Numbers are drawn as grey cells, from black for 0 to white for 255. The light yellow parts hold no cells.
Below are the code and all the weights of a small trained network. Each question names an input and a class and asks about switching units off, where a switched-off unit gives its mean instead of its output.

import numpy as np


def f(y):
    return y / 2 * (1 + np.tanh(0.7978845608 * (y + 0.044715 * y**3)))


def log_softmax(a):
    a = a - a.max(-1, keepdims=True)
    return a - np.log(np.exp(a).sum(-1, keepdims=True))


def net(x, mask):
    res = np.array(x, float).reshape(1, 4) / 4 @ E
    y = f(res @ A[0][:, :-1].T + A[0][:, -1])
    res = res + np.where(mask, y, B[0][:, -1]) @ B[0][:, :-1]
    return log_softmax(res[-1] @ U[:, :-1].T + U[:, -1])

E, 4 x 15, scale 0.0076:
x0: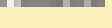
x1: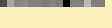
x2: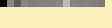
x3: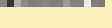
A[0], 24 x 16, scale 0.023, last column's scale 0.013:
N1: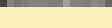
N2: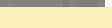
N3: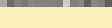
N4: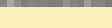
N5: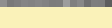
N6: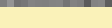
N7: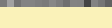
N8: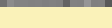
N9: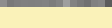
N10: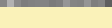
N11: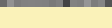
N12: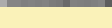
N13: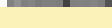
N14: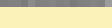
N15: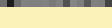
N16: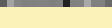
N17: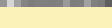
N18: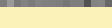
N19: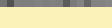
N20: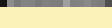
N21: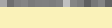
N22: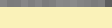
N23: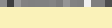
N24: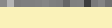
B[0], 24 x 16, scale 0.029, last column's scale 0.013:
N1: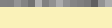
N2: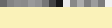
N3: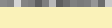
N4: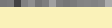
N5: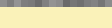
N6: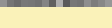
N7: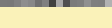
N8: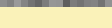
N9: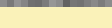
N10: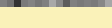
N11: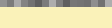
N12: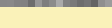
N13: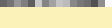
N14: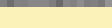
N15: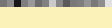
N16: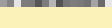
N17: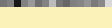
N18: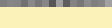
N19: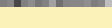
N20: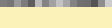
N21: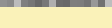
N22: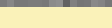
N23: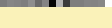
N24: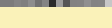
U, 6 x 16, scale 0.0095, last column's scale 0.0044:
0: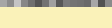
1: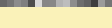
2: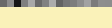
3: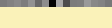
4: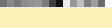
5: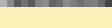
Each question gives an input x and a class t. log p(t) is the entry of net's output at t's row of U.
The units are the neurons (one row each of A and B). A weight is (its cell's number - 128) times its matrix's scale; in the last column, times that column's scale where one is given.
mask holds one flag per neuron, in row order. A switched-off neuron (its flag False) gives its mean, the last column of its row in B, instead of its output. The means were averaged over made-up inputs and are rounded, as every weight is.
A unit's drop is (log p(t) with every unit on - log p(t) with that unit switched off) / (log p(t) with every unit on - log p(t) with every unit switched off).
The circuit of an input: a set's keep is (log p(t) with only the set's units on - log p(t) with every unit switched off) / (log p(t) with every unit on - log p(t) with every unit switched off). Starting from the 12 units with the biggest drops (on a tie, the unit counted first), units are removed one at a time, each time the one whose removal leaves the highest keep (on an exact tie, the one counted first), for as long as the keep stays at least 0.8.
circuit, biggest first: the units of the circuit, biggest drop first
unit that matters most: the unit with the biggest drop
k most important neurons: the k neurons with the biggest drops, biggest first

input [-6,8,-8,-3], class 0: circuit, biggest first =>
[N16]
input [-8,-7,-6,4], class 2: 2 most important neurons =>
[N15; N16]
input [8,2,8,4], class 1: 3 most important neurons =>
[N20; N1; N15]
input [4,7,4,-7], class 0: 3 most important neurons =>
[N16; N23; N11]
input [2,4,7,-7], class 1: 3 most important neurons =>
[N20; N23; N1]
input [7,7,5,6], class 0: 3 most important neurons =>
[N16; N15; N11]
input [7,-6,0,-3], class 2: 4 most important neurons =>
[N17; N16; N10; N4]
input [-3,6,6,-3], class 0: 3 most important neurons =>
[N16; N13; N11]
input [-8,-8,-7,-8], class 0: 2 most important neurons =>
[N3; N21]
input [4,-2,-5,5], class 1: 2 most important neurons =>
[N13; N24]
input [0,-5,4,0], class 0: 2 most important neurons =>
[N13; N3]
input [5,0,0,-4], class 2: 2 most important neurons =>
[N23; N17]
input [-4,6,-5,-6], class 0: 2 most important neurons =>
[N16; N23]
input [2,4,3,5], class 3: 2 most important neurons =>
[N23; N3]
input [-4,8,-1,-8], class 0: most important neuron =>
[N16]
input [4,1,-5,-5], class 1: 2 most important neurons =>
[N13; N23]
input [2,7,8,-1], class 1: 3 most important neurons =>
[N20; N1; N3]
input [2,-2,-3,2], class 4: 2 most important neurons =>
[N20; N1]
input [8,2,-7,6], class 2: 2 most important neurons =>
[N17; N4]
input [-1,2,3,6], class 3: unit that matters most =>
N23
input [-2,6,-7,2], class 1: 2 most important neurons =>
[N13; N3]
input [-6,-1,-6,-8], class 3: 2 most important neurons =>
[N24; N7]
